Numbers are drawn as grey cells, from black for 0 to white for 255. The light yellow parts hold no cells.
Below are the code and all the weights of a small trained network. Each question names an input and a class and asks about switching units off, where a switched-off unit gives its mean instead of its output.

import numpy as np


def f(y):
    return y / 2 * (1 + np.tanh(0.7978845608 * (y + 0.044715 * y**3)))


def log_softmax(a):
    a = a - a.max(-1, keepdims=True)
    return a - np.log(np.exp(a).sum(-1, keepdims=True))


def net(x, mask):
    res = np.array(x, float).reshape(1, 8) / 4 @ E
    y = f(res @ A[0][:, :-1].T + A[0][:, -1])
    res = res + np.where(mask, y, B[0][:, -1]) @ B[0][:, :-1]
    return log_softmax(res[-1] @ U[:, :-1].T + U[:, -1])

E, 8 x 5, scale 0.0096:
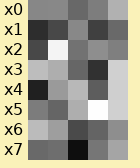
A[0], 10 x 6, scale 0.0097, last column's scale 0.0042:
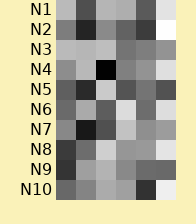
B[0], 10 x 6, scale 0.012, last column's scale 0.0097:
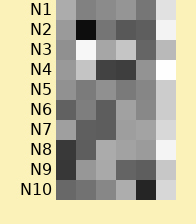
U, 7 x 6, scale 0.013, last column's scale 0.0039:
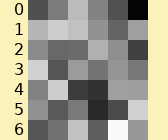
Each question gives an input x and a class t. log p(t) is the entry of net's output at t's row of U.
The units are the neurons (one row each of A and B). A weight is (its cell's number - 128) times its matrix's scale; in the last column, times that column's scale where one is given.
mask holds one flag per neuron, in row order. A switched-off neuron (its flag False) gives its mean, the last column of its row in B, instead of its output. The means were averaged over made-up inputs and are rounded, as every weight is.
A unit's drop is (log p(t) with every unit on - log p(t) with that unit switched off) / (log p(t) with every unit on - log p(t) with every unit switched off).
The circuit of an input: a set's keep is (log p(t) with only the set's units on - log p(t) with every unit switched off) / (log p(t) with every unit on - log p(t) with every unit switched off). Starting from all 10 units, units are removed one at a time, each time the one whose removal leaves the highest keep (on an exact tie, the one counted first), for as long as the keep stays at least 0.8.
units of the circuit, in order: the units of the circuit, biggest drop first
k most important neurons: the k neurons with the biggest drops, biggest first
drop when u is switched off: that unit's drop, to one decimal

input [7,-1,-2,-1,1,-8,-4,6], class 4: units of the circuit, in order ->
[N4]
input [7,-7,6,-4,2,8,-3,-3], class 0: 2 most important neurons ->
[N8; N9]
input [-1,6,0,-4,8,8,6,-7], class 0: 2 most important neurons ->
[N10; N9]
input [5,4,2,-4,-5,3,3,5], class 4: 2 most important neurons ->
[N4; N8]
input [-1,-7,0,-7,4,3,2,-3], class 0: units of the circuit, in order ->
[N8; N10]
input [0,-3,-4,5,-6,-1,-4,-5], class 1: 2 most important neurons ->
[N3; N7]
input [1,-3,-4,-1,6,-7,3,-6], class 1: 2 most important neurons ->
[N3; N8]
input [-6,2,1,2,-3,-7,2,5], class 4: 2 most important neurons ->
[N4; N10]
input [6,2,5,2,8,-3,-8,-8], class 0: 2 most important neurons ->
[N9; N10]
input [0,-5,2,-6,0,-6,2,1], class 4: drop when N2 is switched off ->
0.3
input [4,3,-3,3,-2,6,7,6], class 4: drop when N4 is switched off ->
0.2
